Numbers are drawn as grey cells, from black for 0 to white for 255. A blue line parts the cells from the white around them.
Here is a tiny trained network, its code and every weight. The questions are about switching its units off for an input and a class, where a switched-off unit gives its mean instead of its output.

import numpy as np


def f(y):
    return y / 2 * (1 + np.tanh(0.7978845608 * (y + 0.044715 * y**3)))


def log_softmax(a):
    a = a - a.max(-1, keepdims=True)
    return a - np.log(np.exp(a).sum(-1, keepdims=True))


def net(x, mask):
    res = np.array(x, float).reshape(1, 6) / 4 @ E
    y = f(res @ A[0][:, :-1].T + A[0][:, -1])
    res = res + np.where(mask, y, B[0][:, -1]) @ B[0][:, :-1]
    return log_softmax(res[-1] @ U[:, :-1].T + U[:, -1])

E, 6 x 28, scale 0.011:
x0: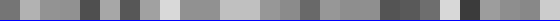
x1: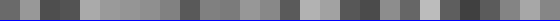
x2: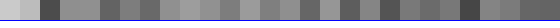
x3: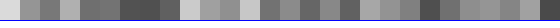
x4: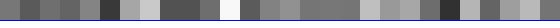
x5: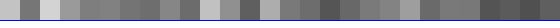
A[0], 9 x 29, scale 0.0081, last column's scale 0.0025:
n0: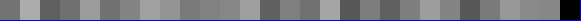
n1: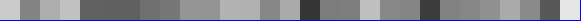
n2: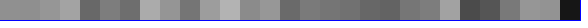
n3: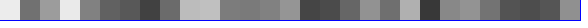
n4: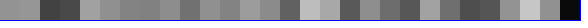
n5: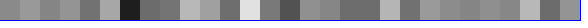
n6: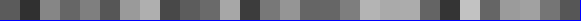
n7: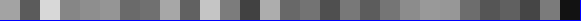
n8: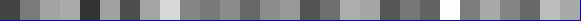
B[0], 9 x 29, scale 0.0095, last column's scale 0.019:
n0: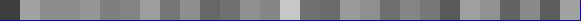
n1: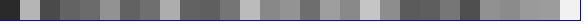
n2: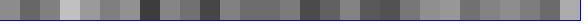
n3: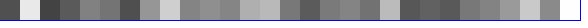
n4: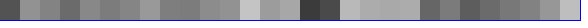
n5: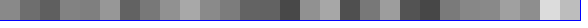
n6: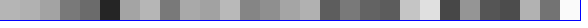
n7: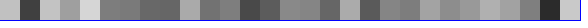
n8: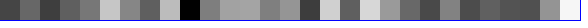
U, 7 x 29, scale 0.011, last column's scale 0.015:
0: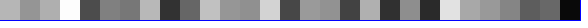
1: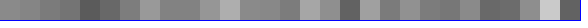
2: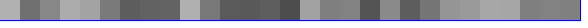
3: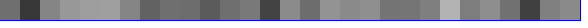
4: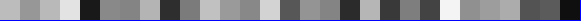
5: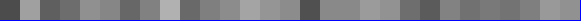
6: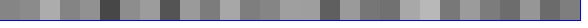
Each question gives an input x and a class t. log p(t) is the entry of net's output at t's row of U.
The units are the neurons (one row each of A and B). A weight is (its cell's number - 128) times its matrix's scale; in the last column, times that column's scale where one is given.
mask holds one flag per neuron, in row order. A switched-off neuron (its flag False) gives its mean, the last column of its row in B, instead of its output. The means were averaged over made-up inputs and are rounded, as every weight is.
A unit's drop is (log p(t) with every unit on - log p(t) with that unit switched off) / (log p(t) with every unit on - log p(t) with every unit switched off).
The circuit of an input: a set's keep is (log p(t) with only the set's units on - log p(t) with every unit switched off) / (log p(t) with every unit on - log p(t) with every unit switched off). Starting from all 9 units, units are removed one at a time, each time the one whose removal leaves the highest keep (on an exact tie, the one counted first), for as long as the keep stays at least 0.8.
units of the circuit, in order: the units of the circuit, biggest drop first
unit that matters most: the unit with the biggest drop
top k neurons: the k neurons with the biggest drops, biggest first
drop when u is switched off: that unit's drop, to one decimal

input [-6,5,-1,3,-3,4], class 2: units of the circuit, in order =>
n8, n1, n6
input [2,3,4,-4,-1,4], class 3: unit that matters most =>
n6
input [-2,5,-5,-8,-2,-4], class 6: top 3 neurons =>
n8, n1, n3
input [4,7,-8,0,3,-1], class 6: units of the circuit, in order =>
n8, n1
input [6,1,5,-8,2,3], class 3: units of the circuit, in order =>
n3, n1, n2
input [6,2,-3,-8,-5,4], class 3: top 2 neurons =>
n7, n3
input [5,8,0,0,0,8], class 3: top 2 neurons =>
n6, n3
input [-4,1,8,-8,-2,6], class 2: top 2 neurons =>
n6, n8
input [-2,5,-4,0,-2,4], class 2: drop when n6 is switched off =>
0.3
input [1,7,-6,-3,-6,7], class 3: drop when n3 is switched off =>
0.2
